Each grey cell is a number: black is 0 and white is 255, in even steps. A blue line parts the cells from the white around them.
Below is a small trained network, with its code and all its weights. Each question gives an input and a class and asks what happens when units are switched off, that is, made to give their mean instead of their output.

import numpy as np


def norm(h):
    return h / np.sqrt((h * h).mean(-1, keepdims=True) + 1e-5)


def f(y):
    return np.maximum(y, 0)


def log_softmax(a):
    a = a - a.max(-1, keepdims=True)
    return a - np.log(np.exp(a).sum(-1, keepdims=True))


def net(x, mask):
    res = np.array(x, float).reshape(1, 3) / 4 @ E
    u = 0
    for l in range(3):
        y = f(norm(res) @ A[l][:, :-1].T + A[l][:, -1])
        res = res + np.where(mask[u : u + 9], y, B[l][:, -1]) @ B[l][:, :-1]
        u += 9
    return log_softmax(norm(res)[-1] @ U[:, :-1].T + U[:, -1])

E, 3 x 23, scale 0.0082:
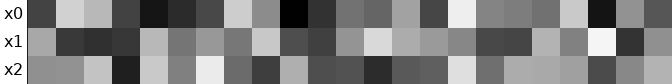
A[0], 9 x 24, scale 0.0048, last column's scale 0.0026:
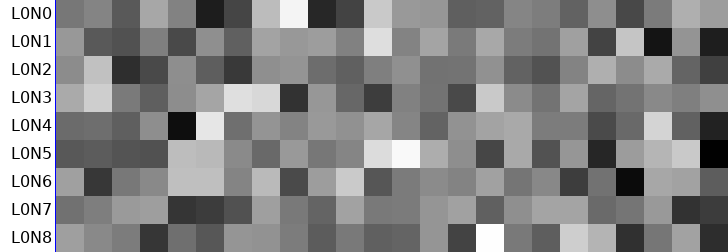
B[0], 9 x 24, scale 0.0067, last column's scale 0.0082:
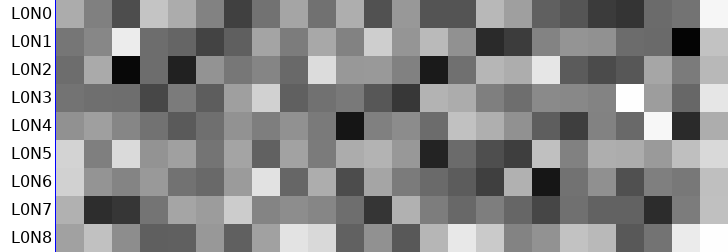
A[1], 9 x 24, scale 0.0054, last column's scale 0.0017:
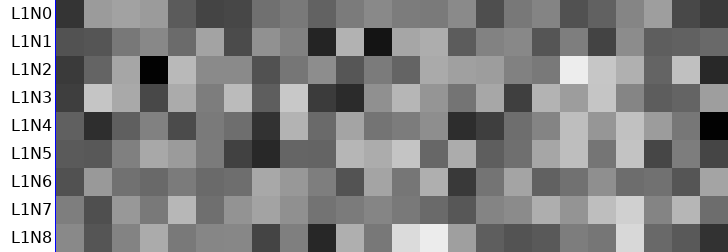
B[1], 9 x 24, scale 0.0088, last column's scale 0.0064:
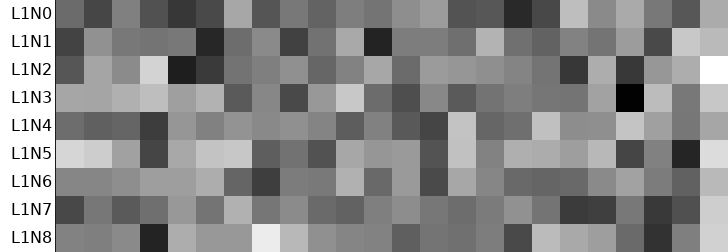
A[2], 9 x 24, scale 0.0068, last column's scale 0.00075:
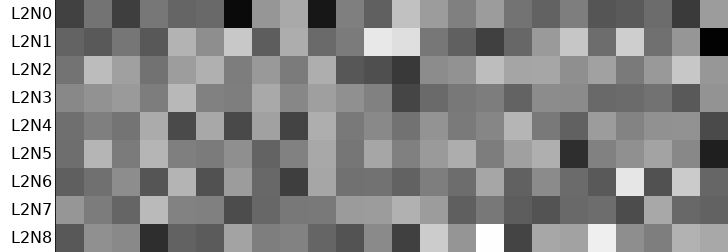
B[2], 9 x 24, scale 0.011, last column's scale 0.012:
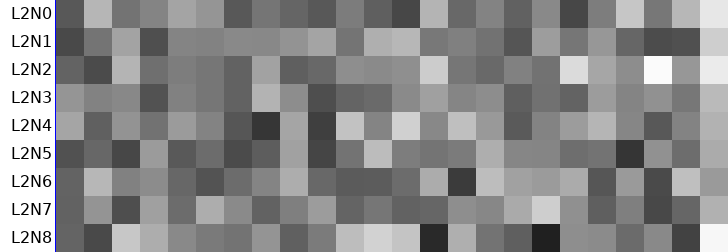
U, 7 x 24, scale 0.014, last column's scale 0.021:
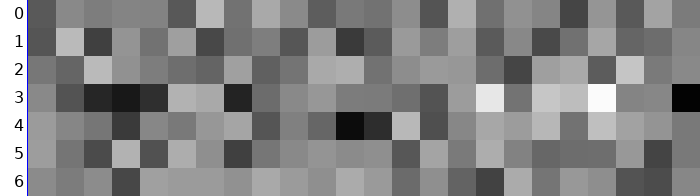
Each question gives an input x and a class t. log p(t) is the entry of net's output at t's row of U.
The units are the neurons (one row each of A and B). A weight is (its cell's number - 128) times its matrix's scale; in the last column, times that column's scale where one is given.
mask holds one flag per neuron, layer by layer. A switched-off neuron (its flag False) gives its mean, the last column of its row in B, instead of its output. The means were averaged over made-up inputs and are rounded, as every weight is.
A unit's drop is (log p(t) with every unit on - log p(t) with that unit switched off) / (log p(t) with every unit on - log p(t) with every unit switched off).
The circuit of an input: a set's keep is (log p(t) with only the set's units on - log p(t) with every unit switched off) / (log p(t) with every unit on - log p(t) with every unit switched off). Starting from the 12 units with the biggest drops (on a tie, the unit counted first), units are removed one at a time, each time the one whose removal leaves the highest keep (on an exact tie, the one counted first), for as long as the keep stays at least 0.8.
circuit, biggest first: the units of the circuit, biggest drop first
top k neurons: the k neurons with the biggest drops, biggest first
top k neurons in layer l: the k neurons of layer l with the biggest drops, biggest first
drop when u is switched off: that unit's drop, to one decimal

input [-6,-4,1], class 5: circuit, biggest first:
L0N8, L2N2, L2N1
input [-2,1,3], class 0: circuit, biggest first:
L2N6, L1N5, L1N3
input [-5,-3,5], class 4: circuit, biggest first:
L2N8
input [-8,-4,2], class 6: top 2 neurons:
L1N2, L0N8
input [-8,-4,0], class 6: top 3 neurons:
L1N2, L0N0, L1N3
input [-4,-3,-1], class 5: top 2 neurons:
L0N8, L2N2
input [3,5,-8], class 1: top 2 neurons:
L0N0, L2N0
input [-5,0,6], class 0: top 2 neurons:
L0N8, L2N6
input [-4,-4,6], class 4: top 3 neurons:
L0N8, L0N6, L2N8
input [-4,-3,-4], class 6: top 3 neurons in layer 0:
L0N8, L0N2, L0N0
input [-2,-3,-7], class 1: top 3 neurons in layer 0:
L0N4, L0N7, L0N3
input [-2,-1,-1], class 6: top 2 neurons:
L1N2, L0N0
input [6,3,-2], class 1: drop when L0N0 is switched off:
0.1
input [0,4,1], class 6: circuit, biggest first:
L2N2
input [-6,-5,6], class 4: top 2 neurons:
L2N8, L0N8
